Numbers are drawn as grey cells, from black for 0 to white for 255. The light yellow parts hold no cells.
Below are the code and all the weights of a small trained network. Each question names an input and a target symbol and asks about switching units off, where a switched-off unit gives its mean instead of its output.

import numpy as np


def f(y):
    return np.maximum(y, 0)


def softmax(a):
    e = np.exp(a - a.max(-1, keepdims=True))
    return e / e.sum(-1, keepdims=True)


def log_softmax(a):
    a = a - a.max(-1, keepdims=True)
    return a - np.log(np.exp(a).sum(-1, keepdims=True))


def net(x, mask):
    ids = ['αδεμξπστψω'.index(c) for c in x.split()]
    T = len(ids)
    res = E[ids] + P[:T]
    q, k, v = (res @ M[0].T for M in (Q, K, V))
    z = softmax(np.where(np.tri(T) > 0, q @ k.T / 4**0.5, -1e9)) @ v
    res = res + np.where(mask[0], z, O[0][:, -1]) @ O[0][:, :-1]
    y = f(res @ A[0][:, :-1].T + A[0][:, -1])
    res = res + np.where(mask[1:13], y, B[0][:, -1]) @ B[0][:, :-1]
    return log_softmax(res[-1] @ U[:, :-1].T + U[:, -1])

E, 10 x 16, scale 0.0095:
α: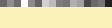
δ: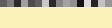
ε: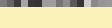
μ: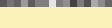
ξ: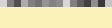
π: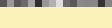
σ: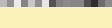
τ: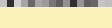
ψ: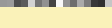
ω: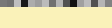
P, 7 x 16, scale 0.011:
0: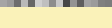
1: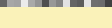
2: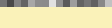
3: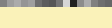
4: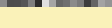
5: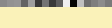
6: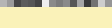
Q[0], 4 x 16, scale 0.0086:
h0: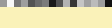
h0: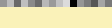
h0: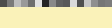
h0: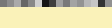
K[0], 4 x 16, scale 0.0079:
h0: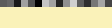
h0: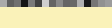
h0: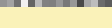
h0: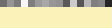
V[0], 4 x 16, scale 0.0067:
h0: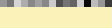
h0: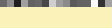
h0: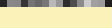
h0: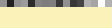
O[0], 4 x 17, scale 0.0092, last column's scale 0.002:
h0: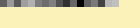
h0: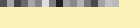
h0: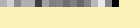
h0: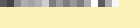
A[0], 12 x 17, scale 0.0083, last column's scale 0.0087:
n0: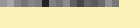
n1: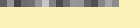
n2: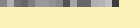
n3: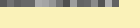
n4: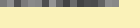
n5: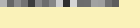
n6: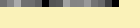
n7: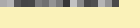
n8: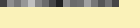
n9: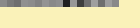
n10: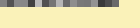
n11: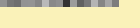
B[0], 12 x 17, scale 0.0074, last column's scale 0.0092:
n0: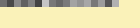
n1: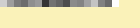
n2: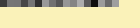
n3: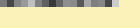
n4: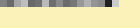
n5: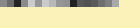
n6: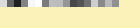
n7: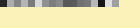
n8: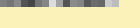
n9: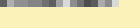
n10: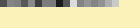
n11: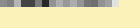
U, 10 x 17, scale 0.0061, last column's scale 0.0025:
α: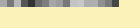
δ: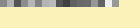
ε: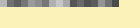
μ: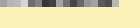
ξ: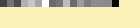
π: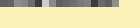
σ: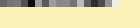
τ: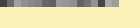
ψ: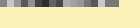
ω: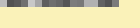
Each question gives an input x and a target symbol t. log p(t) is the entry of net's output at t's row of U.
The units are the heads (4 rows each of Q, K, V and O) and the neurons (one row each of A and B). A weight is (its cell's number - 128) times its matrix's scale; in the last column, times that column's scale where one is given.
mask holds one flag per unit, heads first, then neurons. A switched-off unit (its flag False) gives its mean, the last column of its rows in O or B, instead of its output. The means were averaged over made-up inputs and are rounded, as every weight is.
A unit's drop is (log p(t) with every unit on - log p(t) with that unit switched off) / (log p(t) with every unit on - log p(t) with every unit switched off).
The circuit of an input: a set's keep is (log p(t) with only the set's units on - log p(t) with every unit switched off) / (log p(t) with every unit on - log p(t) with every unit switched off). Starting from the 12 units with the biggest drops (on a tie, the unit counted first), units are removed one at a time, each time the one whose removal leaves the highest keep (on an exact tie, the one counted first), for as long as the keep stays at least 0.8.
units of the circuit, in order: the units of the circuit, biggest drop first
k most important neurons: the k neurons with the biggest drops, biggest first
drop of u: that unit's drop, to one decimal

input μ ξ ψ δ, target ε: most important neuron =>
(n6)
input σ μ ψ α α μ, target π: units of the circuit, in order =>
(h0 n0 n4)
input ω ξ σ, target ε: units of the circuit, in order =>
(h0 n5 n10)
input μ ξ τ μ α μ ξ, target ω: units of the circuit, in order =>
(h0 n1 n3)
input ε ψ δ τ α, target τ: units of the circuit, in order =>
(h0 n9)
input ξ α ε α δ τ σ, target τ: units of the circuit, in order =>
(h0 n9)
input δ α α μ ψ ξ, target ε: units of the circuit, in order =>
(n6 h0)
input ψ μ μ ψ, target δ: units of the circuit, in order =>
(h0 n8)
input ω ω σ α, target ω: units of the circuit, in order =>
(h0 n6 n10)
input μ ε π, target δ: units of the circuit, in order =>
(h0 n7)
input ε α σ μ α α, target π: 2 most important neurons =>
(n0 n4)
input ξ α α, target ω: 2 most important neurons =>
(n1 n3)
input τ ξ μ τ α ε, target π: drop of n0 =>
0.3
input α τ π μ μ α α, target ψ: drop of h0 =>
1.0
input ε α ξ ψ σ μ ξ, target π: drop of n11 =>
0.1
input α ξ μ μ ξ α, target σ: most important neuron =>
(n8)
